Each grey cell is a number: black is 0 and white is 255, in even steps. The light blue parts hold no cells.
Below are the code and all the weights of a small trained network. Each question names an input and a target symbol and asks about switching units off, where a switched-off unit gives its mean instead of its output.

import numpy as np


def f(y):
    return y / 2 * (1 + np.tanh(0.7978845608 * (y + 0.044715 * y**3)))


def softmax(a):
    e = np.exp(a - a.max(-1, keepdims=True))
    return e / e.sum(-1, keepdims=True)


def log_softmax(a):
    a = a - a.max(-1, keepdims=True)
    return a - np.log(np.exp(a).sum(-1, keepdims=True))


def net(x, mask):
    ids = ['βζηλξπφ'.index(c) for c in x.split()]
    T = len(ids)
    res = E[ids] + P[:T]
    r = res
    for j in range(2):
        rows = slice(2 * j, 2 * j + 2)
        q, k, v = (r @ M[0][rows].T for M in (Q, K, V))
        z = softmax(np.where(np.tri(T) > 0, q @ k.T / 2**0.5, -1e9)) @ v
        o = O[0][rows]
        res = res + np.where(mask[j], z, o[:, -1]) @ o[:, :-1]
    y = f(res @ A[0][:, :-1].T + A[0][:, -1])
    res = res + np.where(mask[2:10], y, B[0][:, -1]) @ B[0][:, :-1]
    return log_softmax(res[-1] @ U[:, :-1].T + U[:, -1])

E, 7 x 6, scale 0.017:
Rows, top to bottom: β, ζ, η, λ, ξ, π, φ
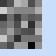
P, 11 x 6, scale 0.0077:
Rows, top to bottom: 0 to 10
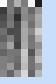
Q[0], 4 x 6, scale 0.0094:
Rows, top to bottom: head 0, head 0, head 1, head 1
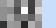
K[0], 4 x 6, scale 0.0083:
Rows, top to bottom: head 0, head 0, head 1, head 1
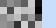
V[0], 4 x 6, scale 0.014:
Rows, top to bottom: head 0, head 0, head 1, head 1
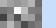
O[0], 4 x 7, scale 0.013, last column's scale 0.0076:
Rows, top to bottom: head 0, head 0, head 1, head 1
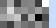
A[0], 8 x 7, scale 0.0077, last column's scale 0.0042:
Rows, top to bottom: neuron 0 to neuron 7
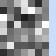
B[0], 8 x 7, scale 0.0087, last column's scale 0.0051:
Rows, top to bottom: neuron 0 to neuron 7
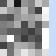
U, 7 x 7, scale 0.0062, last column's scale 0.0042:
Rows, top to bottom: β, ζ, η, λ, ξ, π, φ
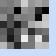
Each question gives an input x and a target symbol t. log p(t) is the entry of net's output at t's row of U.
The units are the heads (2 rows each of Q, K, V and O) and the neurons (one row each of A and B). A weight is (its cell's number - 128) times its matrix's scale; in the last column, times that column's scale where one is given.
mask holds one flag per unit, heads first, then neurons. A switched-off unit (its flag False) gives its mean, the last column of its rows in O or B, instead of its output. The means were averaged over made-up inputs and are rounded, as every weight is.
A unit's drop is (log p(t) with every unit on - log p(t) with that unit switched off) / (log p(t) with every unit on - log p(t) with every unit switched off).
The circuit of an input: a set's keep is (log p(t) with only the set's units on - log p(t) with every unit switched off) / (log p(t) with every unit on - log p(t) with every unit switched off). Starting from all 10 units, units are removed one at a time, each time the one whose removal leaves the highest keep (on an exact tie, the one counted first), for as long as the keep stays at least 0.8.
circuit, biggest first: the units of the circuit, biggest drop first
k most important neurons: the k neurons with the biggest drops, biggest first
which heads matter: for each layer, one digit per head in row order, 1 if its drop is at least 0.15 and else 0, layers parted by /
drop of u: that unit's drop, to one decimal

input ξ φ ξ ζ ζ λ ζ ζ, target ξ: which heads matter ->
11
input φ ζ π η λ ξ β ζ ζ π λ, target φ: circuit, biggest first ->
[head 0; neuron 5]
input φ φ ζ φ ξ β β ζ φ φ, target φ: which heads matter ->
10
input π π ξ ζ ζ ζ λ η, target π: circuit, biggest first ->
[neuron 7; head 0]
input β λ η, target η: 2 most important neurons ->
[neuron 6; neuron 0]
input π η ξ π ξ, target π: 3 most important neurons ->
[neuron 7; neuron 5; neuron 2]
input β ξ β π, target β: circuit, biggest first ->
[head 0; neuron 6]
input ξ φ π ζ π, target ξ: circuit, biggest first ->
[head 0; head 1; neuron 4]
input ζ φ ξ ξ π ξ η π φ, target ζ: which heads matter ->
10
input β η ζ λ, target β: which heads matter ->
11
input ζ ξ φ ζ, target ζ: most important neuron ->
[neuron 1]
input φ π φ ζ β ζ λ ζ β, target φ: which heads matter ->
10
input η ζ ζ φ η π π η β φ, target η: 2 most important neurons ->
[neuron 3; neuron 2]
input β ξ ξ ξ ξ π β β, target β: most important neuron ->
[neuron 4]
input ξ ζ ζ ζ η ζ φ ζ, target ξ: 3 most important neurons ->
[neuron 4; neuron 7; neuron 0]
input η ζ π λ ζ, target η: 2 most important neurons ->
[neuron 3; neuron 0]
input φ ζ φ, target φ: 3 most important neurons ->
[neuron 5; neuron 6; neuron 2]
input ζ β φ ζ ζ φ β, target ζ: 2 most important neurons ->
[neuron 2; neuron 0]
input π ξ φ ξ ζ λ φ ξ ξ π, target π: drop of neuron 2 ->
0.3
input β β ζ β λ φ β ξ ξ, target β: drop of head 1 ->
0.3
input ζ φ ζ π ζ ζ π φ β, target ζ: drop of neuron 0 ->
0.1
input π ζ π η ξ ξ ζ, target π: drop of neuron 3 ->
0.1
